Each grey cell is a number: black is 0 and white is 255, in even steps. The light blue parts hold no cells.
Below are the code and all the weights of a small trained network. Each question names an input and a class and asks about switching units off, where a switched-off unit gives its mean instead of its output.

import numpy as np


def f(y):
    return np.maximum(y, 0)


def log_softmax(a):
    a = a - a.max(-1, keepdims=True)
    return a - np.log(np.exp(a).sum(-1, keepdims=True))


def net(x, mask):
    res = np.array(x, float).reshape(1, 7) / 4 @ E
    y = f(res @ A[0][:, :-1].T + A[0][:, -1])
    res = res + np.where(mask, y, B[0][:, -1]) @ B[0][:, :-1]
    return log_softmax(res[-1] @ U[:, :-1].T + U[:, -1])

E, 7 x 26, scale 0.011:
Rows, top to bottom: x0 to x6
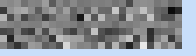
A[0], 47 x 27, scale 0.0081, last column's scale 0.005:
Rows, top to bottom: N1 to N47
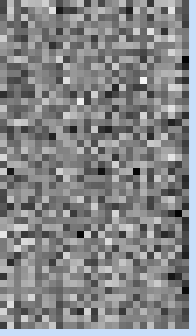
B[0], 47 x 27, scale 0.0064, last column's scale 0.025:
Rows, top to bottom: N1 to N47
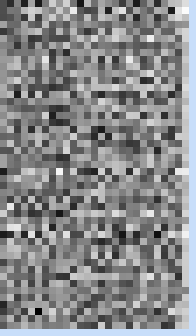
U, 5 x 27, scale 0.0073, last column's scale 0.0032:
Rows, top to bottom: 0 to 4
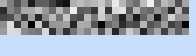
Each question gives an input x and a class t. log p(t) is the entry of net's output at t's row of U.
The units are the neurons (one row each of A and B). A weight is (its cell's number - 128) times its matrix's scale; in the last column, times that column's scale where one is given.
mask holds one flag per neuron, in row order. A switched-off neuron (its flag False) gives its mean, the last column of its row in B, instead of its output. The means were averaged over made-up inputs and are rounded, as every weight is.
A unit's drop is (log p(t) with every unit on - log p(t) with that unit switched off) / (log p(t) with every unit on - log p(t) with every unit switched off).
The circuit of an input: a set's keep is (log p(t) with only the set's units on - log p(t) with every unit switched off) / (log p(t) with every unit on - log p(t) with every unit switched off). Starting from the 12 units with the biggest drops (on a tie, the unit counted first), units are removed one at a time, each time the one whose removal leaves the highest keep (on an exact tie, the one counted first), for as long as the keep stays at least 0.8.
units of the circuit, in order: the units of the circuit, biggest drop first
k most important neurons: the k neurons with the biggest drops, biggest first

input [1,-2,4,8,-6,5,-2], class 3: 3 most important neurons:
[N2 N21 N39]
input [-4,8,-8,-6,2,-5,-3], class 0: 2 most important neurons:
[N31 N40]
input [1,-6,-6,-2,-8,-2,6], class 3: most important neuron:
[N35]
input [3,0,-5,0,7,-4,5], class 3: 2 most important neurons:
[N14 N19]
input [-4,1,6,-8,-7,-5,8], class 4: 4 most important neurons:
[N12 N37 N17 N26]
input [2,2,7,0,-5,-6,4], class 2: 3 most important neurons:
[N34 N45 N25]
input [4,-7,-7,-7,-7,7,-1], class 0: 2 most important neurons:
[N6 N13]
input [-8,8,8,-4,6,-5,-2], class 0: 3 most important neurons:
[N31 N40 N1]
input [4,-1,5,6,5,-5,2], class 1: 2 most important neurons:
[N2 N5]
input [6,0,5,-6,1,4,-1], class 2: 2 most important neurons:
[N34 N2]
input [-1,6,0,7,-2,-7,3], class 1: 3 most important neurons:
[N2 N47 N5]
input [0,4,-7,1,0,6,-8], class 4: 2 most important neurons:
[N33 N9]
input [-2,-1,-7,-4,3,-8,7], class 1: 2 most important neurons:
[N2 N44]
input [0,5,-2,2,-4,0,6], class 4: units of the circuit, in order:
[N12]
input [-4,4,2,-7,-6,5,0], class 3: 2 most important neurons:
[N2 N41]
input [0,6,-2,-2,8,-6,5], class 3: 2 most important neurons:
[N14 N19]
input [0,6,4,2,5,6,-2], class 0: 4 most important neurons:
[N31 N40 N2 N18]
